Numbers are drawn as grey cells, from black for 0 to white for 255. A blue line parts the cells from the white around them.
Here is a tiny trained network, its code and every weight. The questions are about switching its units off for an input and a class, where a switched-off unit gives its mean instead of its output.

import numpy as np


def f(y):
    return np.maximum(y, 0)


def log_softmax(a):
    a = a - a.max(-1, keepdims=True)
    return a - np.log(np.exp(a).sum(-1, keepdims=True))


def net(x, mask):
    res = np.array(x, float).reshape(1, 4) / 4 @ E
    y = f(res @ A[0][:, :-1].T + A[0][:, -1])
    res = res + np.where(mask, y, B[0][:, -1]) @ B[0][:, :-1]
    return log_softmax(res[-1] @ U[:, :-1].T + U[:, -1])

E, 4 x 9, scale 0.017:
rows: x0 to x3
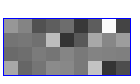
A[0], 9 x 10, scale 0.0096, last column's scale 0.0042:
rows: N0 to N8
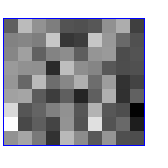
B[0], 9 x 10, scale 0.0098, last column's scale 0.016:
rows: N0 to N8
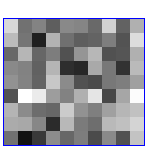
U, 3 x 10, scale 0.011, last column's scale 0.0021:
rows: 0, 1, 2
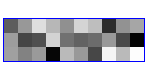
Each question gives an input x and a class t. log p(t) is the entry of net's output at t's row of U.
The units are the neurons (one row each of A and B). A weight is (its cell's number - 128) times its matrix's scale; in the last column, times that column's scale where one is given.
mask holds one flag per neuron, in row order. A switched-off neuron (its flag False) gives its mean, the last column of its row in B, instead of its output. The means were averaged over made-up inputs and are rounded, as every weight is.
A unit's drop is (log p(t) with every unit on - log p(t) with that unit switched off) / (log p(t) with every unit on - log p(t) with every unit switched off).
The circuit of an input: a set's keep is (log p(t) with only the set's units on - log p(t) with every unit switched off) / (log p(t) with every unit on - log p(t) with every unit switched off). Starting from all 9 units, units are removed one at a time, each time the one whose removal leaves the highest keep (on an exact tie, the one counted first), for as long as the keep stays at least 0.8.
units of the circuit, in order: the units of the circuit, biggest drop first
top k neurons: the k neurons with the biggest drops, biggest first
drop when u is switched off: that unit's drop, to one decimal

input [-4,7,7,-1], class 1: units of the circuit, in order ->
[N5]
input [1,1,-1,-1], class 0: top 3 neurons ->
[N7; N8; N1]
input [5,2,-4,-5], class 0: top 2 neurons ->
[N5; N7]
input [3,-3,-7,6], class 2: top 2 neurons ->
[N7; N6]
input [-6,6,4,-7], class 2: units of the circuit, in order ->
[N5; N3]
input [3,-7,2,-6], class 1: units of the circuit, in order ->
[N8; N7]
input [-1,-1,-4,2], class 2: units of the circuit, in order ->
[N5; N1]
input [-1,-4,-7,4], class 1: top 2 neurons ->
[N3; N5]
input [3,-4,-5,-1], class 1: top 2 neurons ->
[N8; N4]
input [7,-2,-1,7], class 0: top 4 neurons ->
[N5; N2; N0; N3]
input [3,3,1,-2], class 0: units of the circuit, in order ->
[N5; N8]
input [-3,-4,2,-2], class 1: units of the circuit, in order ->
[N5; N7]
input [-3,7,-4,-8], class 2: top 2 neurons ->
[N0; N3]
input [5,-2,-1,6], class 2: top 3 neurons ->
[N7; N6; N8]
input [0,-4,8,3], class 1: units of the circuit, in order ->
[N3]
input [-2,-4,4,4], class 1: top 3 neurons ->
[N3; N5; N0]
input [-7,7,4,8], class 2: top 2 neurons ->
[N7; N5]
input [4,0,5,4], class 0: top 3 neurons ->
[N5; N0; N2]
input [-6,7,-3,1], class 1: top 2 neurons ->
[N5; N1]
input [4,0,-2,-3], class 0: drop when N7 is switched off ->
0.2
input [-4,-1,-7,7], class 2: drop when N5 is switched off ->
0.2
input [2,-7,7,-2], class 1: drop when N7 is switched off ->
0.0
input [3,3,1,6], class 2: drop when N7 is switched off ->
0.5
